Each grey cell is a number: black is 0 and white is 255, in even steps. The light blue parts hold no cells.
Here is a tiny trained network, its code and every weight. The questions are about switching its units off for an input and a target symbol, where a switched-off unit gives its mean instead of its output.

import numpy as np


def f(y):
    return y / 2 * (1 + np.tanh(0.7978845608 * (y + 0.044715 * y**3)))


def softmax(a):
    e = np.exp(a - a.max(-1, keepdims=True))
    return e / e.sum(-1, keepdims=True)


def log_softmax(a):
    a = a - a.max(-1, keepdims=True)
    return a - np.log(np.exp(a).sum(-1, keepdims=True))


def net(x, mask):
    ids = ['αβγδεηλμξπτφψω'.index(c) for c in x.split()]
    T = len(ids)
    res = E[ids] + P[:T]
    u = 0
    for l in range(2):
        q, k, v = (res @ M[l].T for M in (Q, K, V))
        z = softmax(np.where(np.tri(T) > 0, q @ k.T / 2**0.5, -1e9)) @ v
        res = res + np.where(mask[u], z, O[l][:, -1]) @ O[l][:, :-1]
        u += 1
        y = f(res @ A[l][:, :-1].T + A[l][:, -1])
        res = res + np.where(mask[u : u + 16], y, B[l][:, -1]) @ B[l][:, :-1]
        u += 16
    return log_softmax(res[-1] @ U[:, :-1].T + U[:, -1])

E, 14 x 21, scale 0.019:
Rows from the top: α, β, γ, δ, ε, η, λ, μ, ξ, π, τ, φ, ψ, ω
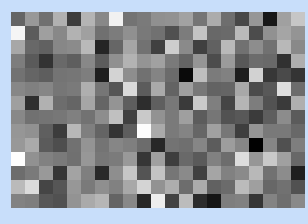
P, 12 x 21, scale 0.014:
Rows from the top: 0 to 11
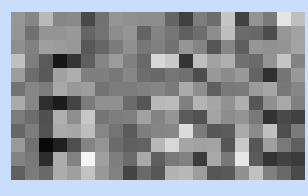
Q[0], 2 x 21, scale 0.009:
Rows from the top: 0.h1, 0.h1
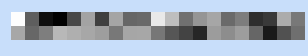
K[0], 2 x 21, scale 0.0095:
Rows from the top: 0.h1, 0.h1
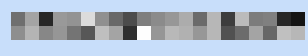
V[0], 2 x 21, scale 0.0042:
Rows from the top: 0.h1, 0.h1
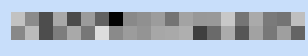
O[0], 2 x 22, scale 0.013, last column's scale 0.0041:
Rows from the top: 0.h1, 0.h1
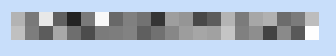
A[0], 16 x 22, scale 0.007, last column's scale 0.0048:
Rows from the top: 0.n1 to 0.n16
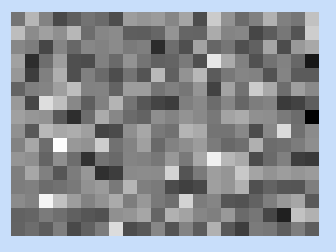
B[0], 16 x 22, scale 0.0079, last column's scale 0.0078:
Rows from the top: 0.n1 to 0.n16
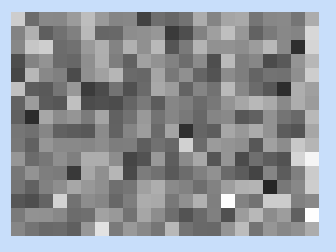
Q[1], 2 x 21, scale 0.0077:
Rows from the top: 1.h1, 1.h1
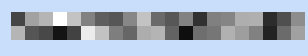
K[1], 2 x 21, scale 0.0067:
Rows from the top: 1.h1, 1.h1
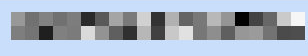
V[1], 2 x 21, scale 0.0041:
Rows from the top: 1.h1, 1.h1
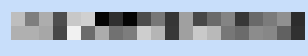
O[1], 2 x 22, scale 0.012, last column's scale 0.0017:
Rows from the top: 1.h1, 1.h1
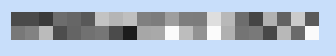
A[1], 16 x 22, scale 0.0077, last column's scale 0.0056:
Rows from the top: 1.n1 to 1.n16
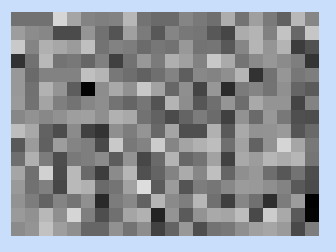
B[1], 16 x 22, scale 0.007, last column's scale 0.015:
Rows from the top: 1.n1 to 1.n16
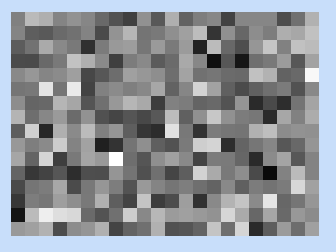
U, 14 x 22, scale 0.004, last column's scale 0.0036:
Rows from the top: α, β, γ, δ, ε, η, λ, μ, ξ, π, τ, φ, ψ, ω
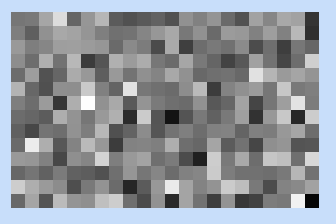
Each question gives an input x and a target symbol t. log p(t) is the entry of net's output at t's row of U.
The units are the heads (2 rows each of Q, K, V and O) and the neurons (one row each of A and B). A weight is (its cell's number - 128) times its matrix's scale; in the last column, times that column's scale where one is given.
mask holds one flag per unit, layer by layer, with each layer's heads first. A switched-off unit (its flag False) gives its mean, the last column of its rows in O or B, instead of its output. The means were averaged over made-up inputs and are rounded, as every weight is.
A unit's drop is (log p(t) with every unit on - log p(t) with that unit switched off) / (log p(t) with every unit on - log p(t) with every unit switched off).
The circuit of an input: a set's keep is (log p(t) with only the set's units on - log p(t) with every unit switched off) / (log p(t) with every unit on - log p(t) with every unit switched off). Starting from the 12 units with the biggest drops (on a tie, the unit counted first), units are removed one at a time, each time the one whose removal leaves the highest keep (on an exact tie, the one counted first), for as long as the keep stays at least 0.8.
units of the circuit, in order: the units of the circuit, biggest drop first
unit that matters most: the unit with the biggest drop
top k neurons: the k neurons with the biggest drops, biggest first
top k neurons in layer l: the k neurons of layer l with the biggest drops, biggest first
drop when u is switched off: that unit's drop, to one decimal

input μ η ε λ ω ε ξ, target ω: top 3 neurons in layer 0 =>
(0.n13, 0.n11, 0.n3)
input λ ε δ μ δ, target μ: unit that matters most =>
0.h1
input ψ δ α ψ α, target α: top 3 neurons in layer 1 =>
(1.n3, 1.n8, 1.n1)
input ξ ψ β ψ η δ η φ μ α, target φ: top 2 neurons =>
(0.n13, 1.n10)
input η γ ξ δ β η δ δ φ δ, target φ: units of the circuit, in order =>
(1.h1, 0.h1, 1.n10)
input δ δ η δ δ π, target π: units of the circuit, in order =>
(0.n3, 1.h1, 0.h1)
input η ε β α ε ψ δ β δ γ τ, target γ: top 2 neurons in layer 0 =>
(0.n3, 0.n12)
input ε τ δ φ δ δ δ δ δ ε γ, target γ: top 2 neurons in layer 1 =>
(1.n1, 1.n8)
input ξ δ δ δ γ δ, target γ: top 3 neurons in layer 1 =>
(1.n1, 1.n8, 1.n5)
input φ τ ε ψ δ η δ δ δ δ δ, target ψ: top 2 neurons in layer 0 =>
(0.n3, 0.n12)
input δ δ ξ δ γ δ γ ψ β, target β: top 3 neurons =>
(1.n15, 0.n14, 0.n9)
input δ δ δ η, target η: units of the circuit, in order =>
(1.h1, 1.n2)
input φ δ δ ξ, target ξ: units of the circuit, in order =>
(1.h1, 1.n4, 0.h1, 0.n8)
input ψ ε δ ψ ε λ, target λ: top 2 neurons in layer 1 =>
(1.n11, 1.n5)
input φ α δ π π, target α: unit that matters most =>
0.n3
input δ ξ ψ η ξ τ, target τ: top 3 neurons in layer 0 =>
(0.n13, 0.n4, 0.n11)
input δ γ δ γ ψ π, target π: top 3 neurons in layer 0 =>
(0.n3, 0.n11, 0.n4)
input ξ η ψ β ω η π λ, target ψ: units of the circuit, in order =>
(0.n3, 1.h1, 0.n5)
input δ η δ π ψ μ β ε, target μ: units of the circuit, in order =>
(0.h1, 1.n14)
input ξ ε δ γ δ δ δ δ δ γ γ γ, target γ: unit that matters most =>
0.n6
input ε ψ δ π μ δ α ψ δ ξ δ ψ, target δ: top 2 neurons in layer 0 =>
(0.n13, 0.n10)
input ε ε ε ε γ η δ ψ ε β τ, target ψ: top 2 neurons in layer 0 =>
(0.n13, 0.n4)
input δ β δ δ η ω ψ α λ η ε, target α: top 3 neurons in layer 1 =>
(1.n3, 1.n8, 1.n13)
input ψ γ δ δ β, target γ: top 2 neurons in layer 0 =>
(0.n3, 0.n9)
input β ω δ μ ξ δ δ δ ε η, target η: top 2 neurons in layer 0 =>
(0.n1, 0.n9)
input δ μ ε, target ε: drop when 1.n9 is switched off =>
0.3
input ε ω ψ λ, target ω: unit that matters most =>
0.n13
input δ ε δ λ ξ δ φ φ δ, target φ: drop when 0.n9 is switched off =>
0.1
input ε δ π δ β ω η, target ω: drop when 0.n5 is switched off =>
0.2
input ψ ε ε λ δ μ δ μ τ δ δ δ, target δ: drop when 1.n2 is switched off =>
0.1
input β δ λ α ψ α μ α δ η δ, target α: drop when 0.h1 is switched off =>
0.0
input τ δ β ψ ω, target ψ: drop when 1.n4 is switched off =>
0.1
